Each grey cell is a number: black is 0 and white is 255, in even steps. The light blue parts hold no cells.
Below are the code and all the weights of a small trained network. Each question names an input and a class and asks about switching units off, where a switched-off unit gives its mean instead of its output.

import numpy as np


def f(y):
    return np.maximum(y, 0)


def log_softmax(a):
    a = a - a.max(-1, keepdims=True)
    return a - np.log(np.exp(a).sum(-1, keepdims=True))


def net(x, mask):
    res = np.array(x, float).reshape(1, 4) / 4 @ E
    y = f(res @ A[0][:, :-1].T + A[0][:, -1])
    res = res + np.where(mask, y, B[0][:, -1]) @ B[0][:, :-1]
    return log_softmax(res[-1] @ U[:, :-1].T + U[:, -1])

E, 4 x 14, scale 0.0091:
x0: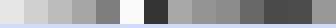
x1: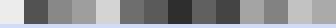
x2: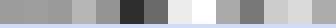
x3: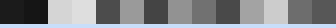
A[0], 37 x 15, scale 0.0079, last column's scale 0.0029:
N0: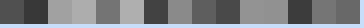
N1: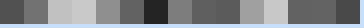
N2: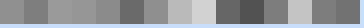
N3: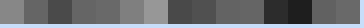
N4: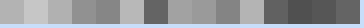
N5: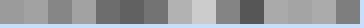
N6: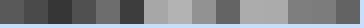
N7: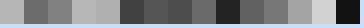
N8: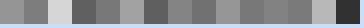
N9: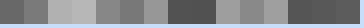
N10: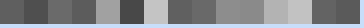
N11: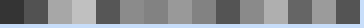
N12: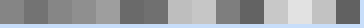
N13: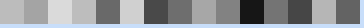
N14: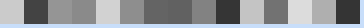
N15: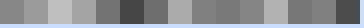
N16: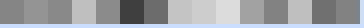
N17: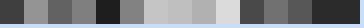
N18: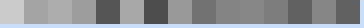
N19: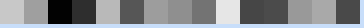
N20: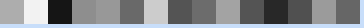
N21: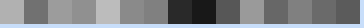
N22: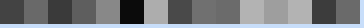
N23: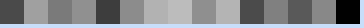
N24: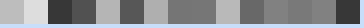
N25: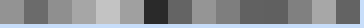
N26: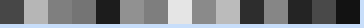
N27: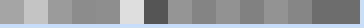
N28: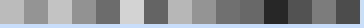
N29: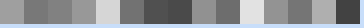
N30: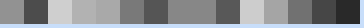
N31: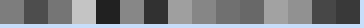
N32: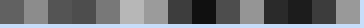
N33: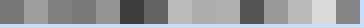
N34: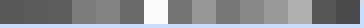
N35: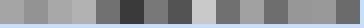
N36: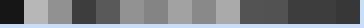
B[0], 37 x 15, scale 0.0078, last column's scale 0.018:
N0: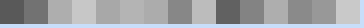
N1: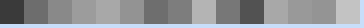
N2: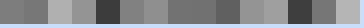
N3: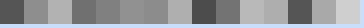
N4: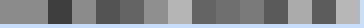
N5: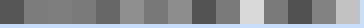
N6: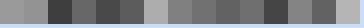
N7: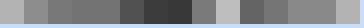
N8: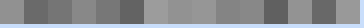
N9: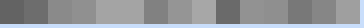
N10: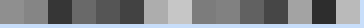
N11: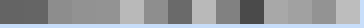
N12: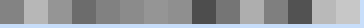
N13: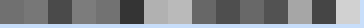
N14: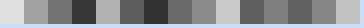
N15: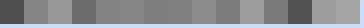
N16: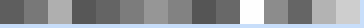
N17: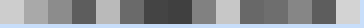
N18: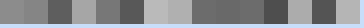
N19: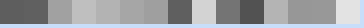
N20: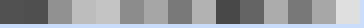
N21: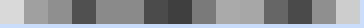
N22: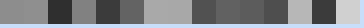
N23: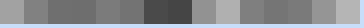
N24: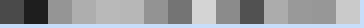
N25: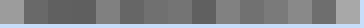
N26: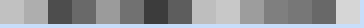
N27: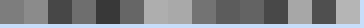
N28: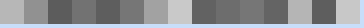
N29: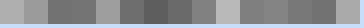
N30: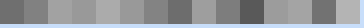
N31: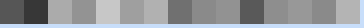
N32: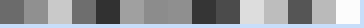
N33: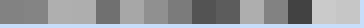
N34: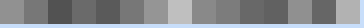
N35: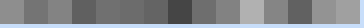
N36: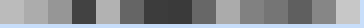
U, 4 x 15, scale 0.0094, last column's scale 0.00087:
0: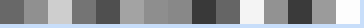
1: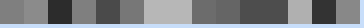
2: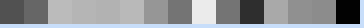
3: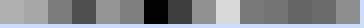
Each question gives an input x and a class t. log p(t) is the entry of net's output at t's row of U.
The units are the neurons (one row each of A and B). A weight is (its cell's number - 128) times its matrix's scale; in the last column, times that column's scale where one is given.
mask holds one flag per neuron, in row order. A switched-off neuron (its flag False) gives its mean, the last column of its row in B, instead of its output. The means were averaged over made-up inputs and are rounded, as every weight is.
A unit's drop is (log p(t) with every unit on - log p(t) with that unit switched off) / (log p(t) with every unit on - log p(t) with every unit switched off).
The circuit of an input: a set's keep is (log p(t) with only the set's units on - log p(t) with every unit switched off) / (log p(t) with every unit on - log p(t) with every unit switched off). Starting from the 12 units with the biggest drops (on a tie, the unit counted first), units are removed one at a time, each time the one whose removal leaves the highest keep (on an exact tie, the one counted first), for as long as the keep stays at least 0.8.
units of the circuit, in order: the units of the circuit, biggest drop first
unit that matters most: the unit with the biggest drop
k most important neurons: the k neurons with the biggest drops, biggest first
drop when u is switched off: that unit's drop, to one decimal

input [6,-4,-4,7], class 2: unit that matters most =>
N0
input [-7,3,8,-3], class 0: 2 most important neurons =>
[N16, N33]
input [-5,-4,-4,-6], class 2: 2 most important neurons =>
[N19, N20]
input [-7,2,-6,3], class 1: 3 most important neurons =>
[N22, N10, N16]
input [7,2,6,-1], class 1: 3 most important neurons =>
[N13, N32, N27]
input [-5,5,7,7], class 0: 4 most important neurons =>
[N12, N16, N19, N24]
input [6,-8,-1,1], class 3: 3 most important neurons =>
[N26, N36, N17]
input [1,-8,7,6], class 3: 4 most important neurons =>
[N26, N17, N32, N23]
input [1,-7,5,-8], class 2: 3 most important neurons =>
[N19, N24, N20]
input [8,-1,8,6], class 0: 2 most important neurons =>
[N16, N5]
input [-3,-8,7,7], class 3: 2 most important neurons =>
[N17, N26]
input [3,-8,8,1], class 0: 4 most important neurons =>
[N16, N33, N5, N2]
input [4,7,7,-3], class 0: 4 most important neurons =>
[N16, N33, N12, N5]
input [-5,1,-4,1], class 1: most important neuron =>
[N22]
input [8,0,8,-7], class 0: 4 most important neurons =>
[N16, N33, N5, N12]
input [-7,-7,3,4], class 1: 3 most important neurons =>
[N22, N6, N10]
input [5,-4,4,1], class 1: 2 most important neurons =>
[N32, N13]
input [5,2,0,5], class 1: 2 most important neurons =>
[N13, N19]
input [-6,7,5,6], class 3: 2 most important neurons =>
[N14, N7]
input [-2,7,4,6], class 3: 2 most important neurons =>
[N14, N7]
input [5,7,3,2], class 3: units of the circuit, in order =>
[N14]
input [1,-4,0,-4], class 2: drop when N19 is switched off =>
0.4
